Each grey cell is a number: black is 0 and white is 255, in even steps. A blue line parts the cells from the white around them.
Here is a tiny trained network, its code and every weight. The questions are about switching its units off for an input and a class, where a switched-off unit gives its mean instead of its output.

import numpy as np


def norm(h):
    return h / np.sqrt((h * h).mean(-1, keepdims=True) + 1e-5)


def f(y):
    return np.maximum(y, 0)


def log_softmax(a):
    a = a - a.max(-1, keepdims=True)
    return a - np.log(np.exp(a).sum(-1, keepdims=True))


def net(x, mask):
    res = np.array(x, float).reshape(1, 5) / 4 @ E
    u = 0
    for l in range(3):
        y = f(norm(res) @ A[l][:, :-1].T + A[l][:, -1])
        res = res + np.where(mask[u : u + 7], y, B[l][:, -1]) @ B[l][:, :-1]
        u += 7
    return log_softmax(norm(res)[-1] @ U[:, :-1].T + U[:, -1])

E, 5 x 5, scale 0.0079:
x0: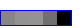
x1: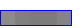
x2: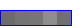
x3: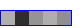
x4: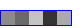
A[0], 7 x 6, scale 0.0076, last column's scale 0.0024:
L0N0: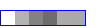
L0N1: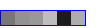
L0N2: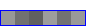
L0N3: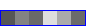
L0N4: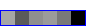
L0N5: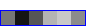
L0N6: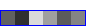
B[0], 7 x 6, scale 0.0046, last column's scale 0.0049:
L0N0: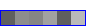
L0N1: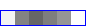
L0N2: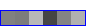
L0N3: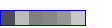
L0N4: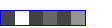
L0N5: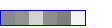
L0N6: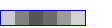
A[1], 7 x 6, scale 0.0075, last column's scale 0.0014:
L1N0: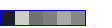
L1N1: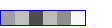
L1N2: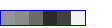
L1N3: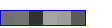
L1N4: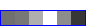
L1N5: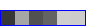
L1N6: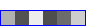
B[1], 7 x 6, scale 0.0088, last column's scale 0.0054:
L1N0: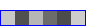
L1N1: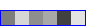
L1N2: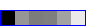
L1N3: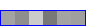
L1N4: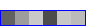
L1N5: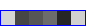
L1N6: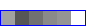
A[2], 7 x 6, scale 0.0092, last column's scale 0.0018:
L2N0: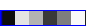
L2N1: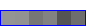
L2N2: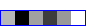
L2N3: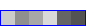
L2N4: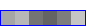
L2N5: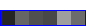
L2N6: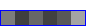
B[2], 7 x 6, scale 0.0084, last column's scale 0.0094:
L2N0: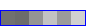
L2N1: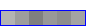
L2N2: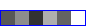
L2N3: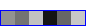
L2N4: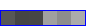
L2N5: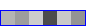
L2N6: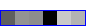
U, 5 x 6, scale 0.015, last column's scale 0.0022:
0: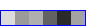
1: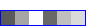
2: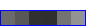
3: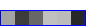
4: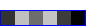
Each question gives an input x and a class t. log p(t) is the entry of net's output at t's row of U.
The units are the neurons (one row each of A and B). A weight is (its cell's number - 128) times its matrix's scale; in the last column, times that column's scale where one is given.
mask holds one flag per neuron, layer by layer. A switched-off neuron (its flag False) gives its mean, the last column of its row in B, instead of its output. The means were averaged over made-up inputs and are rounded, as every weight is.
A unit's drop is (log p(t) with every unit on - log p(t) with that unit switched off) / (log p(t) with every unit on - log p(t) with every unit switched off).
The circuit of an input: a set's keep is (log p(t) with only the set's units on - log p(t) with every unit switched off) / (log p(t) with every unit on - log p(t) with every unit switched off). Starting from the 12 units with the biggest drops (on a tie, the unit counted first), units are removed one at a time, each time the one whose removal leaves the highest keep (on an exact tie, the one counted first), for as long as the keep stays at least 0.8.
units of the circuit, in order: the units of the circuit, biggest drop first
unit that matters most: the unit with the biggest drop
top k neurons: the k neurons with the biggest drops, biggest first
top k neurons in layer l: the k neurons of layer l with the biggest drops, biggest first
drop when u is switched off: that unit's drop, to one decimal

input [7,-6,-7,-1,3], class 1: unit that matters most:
L1N2
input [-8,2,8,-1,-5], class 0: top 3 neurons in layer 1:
[L1N5; L1N0; L1N2]
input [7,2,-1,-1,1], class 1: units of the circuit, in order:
[L1N2; L2N2]
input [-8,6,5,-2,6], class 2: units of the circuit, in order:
[L1N5; L2N2]
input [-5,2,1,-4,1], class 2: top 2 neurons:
[L2N6; L2N2]
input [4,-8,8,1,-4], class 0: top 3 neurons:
[L0N1; L2N2; L2N3]
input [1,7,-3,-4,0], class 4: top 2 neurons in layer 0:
[L0N2; L0N0]
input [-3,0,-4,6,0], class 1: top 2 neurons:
[L1N4; L1N5]
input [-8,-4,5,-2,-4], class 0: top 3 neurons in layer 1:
[L1N5; L1N0; L1N2]
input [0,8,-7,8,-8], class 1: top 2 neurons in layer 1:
[L1N4; L1N5]
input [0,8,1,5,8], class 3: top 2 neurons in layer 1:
[L1N5; L1N6]
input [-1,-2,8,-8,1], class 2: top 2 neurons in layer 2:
[L2N6; L2N3]
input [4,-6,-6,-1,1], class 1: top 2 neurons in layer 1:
[L1N2; L1N1]
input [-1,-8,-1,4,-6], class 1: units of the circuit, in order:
[L1N4]
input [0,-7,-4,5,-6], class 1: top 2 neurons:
[L1N4; L1N5]
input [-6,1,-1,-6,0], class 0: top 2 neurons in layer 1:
[L1N0; L1N2]
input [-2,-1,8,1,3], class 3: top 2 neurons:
[L0N5; L1N5]
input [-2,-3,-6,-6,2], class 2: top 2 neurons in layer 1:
[L1N5; L1N1]
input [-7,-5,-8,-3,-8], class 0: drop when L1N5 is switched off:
0.3
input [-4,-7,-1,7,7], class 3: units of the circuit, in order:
[L2N2]
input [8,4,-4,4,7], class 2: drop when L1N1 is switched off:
0.0
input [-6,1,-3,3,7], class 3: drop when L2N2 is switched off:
0.1
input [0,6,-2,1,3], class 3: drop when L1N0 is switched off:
0.3
